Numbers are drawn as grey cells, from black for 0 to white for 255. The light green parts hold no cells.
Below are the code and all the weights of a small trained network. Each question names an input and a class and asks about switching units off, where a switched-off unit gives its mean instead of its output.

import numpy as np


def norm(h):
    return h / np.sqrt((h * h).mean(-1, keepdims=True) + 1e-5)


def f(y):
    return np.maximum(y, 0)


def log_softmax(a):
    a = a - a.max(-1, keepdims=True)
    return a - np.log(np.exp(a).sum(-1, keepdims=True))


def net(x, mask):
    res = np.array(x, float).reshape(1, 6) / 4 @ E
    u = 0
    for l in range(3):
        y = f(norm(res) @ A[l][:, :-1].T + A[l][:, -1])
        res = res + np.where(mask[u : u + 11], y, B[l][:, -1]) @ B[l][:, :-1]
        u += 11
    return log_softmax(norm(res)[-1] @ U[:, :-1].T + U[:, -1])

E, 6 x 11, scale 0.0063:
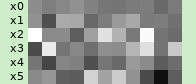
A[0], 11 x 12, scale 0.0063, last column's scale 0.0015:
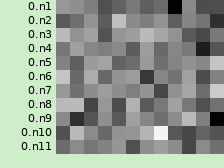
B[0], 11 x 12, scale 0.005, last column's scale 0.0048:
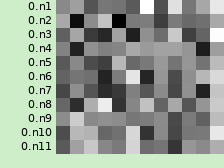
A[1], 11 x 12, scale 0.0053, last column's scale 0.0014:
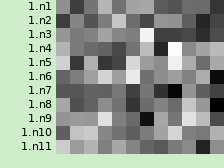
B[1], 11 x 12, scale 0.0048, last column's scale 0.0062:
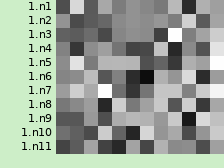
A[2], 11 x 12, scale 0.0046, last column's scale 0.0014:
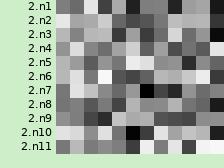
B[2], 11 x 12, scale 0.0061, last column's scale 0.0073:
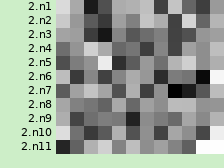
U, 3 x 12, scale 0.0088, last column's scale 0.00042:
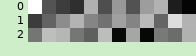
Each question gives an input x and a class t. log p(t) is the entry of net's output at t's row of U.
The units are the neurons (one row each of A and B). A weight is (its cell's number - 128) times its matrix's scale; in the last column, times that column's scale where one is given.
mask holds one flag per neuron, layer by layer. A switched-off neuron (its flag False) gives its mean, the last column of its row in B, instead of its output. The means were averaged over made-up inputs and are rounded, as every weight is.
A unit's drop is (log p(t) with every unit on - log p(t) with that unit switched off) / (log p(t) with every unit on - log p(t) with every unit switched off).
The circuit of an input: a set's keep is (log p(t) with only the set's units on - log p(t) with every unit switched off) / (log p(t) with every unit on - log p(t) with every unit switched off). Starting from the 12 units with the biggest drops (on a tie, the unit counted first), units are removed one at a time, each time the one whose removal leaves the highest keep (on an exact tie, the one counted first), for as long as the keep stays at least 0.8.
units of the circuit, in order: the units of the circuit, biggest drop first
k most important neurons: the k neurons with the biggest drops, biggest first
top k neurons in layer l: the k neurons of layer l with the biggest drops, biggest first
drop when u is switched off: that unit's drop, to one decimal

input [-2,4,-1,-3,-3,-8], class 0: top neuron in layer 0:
(0.n10)
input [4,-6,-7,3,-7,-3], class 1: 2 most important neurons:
(1.n9 2.n11)
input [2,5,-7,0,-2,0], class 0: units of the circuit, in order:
(1.n7 2.n10 2.n6)
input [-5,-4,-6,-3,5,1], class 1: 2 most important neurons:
(0.n1 2.n11)
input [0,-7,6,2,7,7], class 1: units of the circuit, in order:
(2.n6 2.n5)
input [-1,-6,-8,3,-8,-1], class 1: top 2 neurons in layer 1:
(1.n5 1.n9)
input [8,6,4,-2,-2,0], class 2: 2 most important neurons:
(0.n6 1.n5)
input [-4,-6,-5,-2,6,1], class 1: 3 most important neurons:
(0.n1 2.n11 1.n5)
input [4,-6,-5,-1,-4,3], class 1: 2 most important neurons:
(0.n1 2.n11)
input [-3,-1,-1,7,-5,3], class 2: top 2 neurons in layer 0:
(0.n10 0.n1)
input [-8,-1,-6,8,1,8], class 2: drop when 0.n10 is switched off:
0.2
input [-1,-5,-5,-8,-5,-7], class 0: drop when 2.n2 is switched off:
0.0
